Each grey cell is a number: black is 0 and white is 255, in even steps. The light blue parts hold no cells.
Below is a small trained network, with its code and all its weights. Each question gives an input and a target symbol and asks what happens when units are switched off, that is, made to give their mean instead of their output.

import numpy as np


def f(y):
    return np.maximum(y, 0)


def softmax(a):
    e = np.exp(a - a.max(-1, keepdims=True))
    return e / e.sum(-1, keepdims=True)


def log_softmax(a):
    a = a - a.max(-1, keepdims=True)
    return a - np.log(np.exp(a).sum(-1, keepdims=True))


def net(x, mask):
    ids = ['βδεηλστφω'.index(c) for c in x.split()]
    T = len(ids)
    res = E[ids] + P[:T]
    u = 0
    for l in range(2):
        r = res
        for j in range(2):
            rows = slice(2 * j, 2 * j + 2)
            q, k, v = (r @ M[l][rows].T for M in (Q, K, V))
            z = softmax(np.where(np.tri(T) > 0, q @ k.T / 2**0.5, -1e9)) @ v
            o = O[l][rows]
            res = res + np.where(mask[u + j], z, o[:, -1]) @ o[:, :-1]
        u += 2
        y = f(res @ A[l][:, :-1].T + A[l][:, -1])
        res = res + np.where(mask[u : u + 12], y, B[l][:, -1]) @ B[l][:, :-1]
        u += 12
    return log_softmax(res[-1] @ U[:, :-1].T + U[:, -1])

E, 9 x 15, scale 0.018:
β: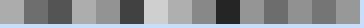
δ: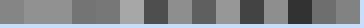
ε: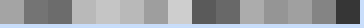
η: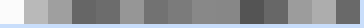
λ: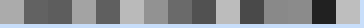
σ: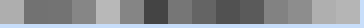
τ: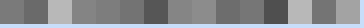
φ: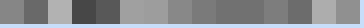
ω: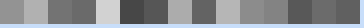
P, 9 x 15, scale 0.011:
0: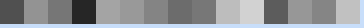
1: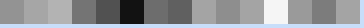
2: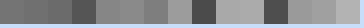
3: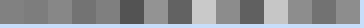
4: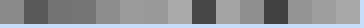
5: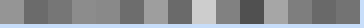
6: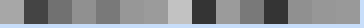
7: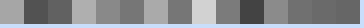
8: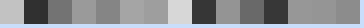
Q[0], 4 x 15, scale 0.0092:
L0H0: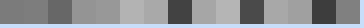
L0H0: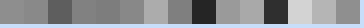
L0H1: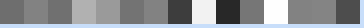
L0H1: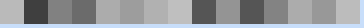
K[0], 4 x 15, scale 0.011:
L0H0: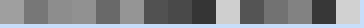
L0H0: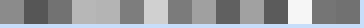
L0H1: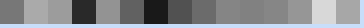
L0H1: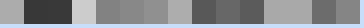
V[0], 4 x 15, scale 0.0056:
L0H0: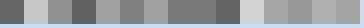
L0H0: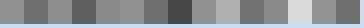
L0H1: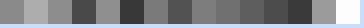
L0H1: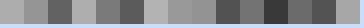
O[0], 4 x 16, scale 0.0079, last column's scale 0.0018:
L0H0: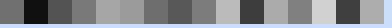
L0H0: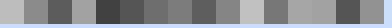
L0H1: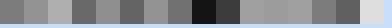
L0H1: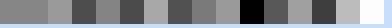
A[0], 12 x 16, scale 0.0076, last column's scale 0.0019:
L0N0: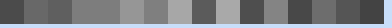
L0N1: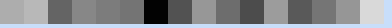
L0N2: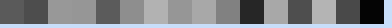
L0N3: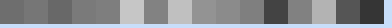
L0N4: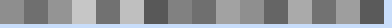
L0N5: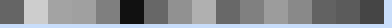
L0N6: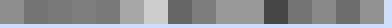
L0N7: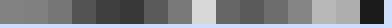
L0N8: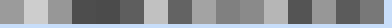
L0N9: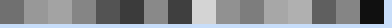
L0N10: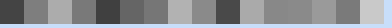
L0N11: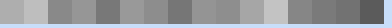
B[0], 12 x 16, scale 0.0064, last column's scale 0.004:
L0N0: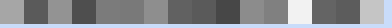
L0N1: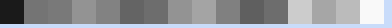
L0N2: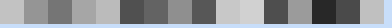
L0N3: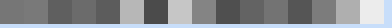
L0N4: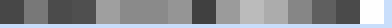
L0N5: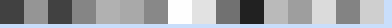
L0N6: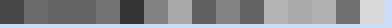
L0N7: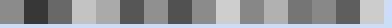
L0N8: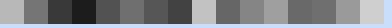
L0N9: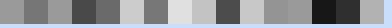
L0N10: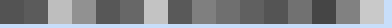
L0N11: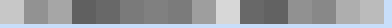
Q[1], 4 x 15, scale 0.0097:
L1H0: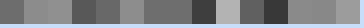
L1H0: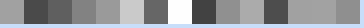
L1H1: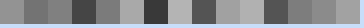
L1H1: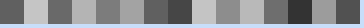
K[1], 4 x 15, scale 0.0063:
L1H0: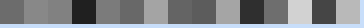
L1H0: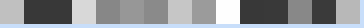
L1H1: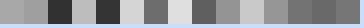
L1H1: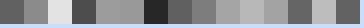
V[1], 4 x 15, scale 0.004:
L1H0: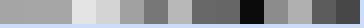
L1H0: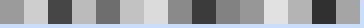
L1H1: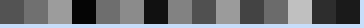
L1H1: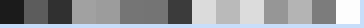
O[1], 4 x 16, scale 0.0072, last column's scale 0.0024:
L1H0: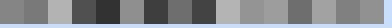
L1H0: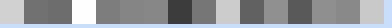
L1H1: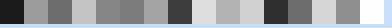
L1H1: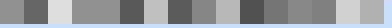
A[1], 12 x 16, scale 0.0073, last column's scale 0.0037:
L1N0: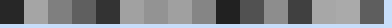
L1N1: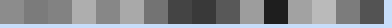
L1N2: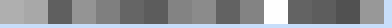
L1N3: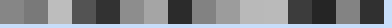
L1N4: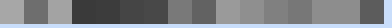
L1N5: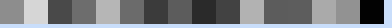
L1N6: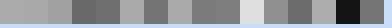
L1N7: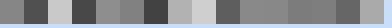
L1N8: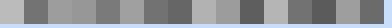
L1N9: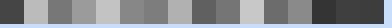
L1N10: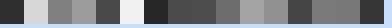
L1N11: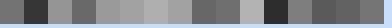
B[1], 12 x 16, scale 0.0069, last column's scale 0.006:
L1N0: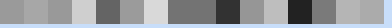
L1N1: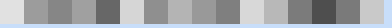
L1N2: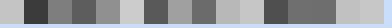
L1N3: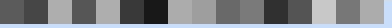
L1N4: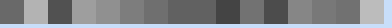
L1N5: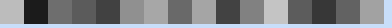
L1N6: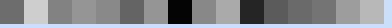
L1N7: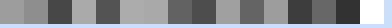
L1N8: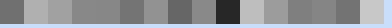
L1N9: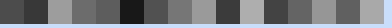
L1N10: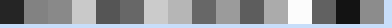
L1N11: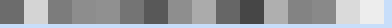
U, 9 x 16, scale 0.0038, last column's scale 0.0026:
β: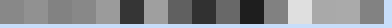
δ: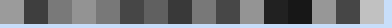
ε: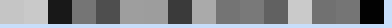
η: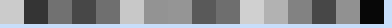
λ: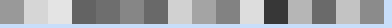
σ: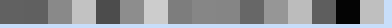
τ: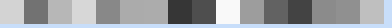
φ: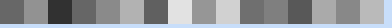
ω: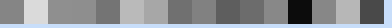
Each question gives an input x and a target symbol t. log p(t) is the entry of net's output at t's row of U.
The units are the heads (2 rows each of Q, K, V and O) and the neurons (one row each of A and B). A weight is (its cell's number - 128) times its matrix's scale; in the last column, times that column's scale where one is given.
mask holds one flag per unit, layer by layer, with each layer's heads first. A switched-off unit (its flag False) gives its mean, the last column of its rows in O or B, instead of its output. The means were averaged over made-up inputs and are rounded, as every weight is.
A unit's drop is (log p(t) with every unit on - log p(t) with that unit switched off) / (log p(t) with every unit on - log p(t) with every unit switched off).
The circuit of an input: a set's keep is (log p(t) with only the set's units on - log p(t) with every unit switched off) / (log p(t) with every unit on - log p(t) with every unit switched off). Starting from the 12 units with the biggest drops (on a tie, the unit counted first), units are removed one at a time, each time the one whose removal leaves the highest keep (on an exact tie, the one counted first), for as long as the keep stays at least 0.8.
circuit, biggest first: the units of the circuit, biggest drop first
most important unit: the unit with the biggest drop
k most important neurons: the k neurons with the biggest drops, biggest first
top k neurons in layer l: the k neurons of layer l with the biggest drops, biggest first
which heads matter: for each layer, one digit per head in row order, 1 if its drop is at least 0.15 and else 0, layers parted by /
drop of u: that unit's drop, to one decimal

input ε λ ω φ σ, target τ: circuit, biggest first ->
(L1H0 L1H1 L1N1)
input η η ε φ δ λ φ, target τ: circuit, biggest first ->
(L1H0 L0H0)
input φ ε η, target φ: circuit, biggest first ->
(L0H1 L0N3 L0H0)
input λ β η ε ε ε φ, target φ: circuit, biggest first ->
(L0H1 L0N3)
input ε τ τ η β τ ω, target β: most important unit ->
L0H1
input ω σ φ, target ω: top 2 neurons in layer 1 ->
(L1N0 L1N11)
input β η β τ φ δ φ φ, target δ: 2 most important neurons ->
(L1N3 L0N5)
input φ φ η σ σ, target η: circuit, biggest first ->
(L1N5 L1N1 L0H1 L1H1)
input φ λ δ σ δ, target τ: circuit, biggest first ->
(L1H0 L1H1)
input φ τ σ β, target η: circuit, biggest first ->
(L1H1 L1N2 L0H1)
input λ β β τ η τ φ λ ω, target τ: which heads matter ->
00 / 11
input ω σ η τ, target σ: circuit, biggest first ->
(L1N7 L0N9 L1N2)
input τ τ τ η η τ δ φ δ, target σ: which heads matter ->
00 / 01
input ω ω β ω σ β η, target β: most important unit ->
L0H1
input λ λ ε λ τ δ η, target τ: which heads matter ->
10 / 11
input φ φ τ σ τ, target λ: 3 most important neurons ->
(L1N1 L1N7 L1N11)
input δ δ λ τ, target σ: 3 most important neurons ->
(L1N7 L0N5 L0N9)
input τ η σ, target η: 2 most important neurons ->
(L1N5 L1N1)
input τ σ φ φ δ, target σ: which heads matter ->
01 / 01
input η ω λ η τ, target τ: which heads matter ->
00 / 10
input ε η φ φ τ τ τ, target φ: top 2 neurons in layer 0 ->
(L0N3 L0N4)
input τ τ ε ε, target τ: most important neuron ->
(L1N6)
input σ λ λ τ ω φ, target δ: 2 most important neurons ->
(L1N3 L0N8)
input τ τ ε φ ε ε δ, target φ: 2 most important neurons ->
(L0N3 L0N1)
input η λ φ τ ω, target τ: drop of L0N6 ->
0.0
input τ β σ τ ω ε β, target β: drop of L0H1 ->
0.5
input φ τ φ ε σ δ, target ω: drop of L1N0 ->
0.7
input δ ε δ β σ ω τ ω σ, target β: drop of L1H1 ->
0.4
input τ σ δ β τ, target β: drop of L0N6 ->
0.0
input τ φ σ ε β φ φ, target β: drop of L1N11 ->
0.1
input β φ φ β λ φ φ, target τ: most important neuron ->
(L0N4)
